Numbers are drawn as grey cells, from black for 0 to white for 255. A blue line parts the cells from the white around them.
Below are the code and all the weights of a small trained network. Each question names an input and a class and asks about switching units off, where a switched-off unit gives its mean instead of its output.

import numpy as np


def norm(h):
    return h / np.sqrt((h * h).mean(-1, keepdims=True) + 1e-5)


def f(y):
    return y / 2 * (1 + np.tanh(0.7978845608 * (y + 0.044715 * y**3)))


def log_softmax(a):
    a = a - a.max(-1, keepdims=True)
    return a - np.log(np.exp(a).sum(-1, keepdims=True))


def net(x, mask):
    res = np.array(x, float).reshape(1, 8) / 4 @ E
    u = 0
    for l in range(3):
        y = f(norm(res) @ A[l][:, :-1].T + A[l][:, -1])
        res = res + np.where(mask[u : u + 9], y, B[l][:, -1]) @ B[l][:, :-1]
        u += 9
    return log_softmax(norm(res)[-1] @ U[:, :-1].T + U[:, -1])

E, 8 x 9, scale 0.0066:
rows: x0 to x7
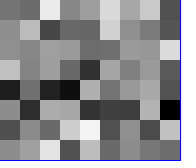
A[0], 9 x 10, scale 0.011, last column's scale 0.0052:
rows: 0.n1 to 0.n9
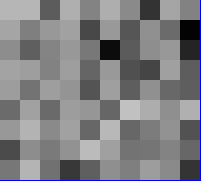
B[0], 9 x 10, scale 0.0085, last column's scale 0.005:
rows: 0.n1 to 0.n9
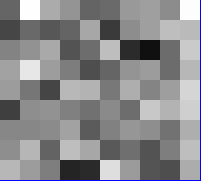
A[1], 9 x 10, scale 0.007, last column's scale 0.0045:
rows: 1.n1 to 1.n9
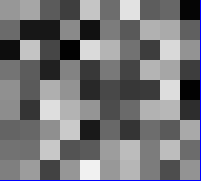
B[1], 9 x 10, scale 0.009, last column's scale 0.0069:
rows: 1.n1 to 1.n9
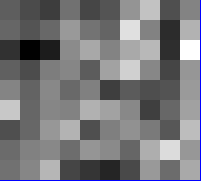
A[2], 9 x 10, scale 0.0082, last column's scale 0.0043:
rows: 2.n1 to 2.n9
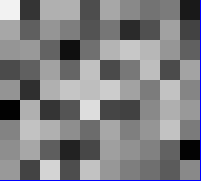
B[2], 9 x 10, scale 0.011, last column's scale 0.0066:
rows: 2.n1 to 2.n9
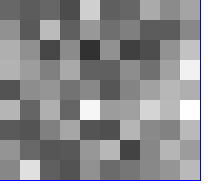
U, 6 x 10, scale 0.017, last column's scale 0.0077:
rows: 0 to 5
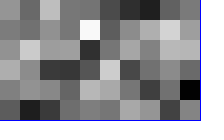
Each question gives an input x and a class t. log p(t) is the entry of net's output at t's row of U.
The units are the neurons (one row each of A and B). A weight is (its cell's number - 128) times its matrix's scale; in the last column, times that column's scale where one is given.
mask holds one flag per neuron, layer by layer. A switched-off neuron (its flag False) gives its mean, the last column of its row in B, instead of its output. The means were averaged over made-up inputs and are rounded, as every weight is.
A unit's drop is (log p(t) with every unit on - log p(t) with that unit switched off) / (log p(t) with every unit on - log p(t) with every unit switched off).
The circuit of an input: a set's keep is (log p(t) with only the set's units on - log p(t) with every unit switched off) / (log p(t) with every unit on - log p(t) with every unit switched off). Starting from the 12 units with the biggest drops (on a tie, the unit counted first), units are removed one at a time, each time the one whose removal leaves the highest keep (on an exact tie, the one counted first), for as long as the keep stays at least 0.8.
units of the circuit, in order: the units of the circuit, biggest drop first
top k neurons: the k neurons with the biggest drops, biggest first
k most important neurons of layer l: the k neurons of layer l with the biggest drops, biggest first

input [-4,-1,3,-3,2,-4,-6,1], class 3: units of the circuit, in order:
(0.n9)
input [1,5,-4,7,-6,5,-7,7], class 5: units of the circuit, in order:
(2.n1; 0.n5)
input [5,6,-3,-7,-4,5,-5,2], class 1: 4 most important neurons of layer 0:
(0.n1; 0.n8; 0.n9; 0.n4)
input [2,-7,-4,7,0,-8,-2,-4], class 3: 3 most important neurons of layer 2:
(2.n3; 2.n8; 2.n4)
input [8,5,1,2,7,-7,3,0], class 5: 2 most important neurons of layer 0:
(0.n9; 0.n1)
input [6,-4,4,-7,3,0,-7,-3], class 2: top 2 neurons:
(1.n3; 2.n6)
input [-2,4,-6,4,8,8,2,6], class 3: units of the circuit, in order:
(1.n3; 2.n8; 1.n2)
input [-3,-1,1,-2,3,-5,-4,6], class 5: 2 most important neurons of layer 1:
(1.n3; 1.n1)
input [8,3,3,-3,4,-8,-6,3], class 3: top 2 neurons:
(0.n9; 2.n3)
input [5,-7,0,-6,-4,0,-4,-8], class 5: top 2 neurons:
(1.n2; 0.n1)
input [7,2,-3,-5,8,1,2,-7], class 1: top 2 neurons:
(2.n6; 0.n8)
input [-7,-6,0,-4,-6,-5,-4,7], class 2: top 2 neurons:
(0.n4; 0.n1)
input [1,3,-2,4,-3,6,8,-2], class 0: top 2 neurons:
(1.n3; 2.n6)
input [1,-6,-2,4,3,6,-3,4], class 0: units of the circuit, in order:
(1.n3)
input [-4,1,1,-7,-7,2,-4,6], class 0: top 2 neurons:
(0.n3; 1.n5)
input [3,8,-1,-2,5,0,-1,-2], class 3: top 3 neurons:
(0.n9; 0.n2; 2.n3)
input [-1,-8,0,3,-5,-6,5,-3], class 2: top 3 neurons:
(0.n4; 0.n1; 0.n2)
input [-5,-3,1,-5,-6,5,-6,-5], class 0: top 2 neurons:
(0.n3; 1.n3)
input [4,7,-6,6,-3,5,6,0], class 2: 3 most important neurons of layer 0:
(0.n2; 0.n3; 0.n5)
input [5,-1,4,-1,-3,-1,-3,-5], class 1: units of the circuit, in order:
(2.n1)
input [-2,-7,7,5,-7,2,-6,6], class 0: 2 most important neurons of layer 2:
(2.n6; 2.n2)
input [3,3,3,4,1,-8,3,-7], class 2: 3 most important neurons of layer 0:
(0.n1; 0.n7; 0.n2)
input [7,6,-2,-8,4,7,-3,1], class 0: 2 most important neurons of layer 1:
(1.n3; 1.n9)
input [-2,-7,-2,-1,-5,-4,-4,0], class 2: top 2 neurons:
(0.n4; 0.n1)
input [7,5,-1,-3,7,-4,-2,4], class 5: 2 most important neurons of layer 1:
(1.n3; 1.n1)
